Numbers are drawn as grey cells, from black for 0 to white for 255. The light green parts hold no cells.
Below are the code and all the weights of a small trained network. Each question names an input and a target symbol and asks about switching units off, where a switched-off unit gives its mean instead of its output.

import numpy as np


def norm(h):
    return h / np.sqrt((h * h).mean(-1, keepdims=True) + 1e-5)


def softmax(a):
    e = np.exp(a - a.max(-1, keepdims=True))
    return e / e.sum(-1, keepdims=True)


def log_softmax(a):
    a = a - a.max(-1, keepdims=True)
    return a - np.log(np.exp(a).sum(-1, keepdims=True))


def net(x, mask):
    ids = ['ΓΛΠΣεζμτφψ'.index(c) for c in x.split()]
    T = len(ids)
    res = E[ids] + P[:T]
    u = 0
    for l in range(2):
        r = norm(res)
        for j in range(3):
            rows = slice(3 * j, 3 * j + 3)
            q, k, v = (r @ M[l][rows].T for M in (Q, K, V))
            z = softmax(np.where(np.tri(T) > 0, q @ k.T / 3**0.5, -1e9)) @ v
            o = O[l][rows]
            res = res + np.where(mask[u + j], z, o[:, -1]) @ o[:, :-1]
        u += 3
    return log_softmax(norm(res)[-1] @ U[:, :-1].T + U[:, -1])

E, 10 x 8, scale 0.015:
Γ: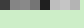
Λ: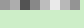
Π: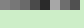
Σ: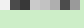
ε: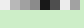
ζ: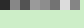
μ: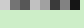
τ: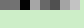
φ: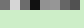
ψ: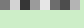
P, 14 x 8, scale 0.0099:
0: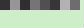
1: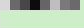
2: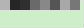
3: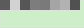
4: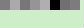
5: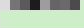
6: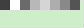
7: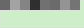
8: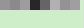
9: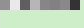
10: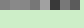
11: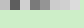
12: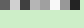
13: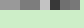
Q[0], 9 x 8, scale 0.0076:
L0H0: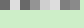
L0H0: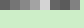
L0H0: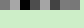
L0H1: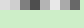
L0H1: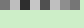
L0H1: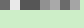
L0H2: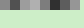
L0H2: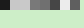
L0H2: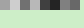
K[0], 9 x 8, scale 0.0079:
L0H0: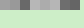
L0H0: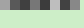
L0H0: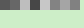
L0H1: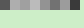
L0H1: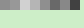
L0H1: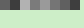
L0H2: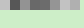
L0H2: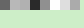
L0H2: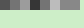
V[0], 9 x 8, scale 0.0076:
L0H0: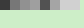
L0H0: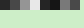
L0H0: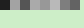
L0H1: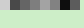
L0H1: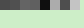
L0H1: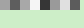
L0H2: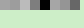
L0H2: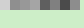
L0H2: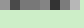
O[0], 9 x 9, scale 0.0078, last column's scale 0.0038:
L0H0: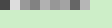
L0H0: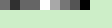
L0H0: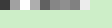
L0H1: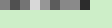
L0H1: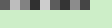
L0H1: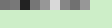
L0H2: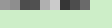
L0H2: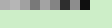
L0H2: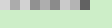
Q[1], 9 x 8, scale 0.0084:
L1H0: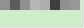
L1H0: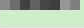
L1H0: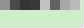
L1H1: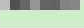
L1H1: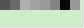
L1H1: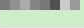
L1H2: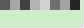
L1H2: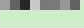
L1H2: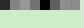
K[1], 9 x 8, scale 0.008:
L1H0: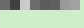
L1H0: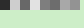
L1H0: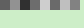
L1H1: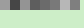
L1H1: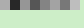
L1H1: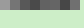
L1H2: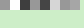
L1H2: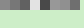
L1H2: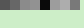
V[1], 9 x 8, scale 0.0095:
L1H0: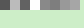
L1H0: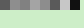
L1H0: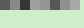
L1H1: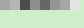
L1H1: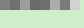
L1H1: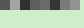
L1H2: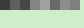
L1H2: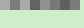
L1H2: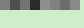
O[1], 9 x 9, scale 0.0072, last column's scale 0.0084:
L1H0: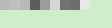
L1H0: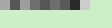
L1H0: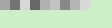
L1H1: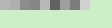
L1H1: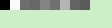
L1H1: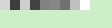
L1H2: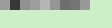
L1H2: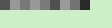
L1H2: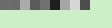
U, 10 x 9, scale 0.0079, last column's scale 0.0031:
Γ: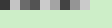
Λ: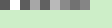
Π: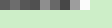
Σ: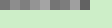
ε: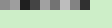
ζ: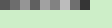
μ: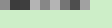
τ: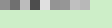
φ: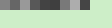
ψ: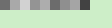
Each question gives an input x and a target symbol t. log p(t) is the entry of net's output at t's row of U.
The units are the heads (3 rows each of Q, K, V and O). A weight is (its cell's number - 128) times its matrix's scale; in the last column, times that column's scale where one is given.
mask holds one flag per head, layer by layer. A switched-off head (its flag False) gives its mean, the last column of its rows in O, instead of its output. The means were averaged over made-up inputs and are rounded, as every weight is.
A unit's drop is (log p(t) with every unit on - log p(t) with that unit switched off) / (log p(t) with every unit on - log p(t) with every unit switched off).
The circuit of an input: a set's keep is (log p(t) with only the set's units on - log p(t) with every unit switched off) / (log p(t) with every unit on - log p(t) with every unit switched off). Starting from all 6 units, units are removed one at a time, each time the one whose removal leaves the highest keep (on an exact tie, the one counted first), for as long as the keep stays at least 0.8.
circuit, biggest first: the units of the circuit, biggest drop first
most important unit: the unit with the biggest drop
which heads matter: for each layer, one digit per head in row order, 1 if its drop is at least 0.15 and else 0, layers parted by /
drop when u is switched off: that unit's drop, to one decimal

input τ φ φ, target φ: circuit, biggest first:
(L0H0)
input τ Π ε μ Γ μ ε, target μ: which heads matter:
110 / 000
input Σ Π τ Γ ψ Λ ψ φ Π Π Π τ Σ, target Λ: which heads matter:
100 / 111
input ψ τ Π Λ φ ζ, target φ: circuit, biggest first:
(L0H0; L0H2)
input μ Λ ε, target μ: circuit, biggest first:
(L0H1; L1H1; L0H0)
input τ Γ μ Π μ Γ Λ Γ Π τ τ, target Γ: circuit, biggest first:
(L0H2; L0H1)
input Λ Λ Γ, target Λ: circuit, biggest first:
(L0H0; L1H1)
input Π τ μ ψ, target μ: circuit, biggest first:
(L0H1; L1H2)
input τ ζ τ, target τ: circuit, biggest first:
(L0H1; L1H0)
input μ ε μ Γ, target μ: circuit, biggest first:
(L0H1; L0H0)
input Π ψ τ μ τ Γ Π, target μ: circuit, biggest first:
(L0H1; L0H2)
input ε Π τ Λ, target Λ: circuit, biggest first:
(L0H0; L1H0)
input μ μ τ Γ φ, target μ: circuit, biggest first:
(L0H1; L0H2; L1H1)
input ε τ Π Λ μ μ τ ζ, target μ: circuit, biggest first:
(L0H1; L0H2; L1H1)
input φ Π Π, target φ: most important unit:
L1H2
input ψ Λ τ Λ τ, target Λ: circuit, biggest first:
(L0H0; L1H2; L0H2)
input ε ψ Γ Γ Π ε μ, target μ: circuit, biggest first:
(L0H1; L1H0)
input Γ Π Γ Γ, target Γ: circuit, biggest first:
(L0H1; L0H2)
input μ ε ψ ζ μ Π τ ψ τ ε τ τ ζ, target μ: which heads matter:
010 / 000
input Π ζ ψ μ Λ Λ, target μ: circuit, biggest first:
(L0H1)
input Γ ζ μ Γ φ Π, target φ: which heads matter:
011 / 101
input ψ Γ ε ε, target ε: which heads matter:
111 / 100
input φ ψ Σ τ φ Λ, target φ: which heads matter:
110 / 000
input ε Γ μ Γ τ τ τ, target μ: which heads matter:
011 / 000
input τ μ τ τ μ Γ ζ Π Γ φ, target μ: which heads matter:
010 / 000
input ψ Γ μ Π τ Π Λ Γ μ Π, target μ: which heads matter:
010 / 000
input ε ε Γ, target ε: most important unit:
L1H0
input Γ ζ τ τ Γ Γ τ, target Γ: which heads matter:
110 / 000
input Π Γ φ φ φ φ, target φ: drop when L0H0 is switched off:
0.1
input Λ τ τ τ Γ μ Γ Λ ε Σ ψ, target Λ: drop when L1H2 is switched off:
0.2
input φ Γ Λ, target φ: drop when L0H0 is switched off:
0.2
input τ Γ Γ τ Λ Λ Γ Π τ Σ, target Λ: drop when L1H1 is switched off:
0.2
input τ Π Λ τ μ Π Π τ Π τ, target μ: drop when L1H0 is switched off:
-0.2
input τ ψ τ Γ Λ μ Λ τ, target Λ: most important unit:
L0H0
